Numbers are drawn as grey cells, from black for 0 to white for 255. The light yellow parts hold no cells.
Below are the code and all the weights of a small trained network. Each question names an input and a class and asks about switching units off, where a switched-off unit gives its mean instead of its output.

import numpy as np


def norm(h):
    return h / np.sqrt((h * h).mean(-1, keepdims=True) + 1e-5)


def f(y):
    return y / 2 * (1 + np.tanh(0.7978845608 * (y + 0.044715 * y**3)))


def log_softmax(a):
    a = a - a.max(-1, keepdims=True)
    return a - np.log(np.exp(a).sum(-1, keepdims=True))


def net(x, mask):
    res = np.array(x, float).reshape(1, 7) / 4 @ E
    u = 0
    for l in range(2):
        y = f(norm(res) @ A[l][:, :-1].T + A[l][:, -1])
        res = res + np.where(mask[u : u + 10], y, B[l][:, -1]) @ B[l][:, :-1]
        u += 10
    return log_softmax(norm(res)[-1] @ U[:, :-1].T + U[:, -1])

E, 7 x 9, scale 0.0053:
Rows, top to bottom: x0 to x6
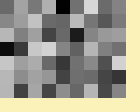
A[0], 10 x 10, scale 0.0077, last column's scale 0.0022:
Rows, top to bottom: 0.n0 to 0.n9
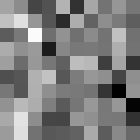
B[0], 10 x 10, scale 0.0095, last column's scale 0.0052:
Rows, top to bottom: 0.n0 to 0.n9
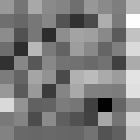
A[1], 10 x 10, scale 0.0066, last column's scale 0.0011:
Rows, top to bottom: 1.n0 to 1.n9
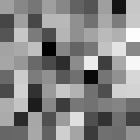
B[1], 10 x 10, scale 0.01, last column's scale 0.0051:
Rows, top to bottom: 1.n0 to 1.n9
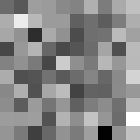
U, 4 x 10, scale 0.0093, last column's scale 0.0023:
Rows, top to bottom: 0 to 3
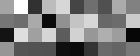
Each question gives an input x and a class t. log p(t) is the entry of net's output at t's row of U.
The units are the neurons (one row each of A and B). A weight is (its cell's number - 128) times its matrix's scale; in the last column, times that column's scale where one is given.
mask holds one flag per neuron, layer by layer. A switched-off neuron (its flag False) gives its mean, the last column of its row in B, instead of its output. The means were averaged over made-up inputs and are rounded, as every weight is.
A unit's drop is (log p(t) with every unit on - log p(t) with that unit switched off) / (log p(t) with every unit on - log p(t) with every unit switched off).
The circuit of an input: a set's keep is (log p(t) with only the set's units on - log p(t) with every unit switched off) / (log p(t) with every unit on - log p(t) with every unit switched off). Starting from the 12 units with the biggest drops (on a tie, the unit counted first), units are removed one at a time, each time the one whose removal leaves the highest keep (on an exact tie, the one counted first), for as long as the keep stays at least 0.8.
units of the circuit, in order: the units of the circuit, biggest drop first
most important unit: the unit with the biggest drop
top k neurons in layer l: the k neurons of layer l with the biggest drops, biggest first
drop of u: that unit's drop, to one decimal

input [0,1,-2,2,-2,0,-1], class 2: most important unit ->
0.n5
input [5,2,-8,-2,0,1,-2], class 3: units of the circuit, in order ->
0.n3; 1.n8
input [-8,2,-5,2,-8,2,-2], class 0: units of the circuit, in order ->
0.n3; 1.n1
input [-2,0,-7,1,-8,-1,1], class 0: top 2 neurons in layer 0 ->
0.n3; 0.n2
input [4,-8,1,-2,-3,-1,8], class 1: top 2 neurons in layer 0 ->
0.n1; 0.n8
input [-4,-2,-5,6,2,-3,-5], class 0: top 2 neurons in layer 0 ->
0.n3; 0.n1
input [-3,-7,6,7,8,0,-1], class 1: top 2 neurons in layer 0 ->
0.n2; 0.n1
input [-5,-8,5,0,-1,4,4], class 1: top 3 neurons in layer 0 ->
0.n1; 0.n8; 0.n3
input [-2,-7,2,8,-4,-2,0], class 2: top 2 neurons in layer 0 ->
0.n5; 0.n3
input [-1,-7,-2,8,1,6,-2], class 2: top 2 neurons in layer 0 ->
0.n5; 0.n7
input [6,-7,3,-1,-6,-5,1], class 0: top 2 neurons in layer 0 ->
0.n3; 0.n1
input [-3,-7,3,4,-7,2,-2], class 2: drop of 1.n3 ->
-0.1
